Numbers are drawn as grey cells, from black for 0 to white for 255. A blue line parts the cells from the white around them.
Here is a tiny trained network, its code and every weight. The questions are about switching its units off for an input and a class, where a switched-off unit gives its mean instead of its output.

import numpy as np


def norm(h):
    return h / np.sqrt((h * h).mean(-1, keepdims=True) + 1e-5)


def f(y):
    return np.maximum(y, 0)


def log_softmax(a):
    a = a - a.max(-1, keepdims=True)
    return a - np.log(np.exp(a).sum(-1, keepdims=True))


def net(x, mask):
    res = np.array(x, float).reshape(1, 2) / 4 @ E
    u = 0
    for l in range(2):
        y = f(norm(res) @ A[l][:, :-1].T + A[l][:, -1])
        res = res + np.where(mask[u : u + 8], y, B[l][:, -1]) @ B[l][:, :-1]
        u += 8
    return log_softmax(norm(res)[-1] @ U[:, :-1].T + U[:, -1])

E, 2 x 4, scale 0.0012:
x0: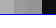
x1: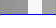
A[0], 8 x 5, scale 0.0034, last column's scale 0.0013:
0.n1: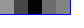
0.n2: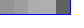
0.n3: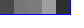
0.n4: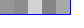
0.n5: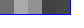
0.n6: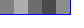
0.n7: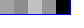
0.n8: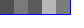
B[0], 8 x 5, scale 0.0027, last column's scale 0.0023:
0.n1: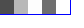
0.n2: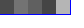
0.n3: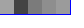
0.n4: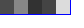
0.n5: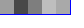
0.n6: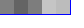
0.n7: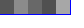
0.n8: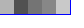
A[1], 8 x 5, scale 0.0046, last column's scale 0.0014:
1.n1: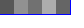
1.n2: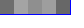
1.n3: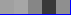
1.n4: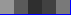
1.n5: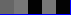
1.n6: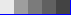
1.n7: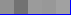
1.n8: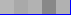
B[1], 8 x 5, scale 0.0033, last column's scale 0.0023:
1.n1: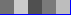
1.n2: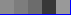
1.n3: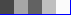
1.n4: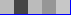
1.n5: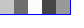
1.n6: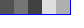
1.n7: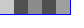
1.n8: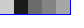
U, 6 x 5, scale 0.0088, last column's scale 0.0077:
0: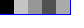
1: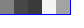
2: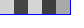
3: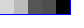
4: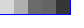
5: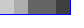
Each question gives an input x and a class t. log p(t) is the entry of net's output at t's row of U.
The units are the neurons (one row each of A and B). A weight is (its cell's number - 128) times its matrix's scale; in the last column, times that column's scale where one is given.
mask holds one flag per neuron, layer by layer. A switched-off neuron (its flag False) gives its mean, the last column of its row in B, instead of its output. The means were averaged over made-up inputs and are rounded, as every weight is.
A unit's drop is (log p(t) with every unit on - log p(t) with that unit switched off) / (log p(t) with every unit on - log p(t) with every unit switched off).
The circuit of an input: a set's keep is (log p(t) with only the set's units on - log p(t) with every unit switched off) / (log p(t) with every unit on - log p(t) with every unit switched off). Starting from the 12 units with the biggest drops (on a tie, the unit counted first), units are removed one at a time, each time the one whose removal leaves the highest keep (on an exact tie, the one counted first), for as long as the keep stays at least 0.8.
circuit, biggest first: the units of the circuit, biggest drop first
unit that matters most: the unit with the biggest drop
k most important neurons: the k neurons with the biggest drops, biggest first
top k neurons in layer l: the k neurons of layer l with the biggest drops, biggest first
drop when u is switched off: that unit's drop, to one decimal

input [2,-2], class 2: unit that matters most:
0.n4
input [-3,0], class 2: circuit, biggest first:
1.n3, 1.n6
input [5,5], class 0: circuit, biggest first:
0.n4, 1.n3
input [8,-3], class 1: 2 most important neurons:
1.n6, 1.n3
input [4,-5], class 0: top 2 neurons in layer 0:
0.n1, 0.n8
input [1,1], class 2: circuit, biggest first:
0.n1, 1.n5
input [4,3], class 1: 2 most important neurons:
0.n1, 1.n3
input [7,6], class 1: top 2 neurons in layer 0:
0.n1, 0.n5
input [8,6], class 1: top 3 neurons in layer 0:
0.n1, 0.n5, 0.n4
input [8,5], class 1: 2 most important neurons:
0.n1, 1.n6
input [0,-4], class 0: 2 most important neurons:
0.n1, 1.n4
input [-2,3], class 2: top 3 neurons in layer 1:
1.n5, 1.n3, 1.n4
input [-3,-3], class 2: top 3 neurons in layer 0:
0.n4, 0.n8, 0.n2
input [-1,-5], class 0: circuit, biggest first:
0.n1
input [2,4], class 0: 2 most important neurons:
0.n8, 1.n3
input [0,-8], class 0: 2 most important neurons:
0.n1, 0.n4
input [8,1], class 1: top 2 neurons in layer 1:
1.n6, 1.n3
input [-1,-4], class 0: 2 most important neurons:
0.n1, 1.n4
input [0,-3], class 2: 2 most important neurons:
0.n4, 1.n8
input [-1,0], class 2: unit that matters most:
1.n3
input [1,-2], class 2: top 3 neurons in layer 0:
0.n4, 0.n1, 0.n2
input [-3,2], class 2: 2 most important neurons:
0.n1, 1.n5
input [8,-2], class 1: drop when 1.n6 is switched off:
0.2
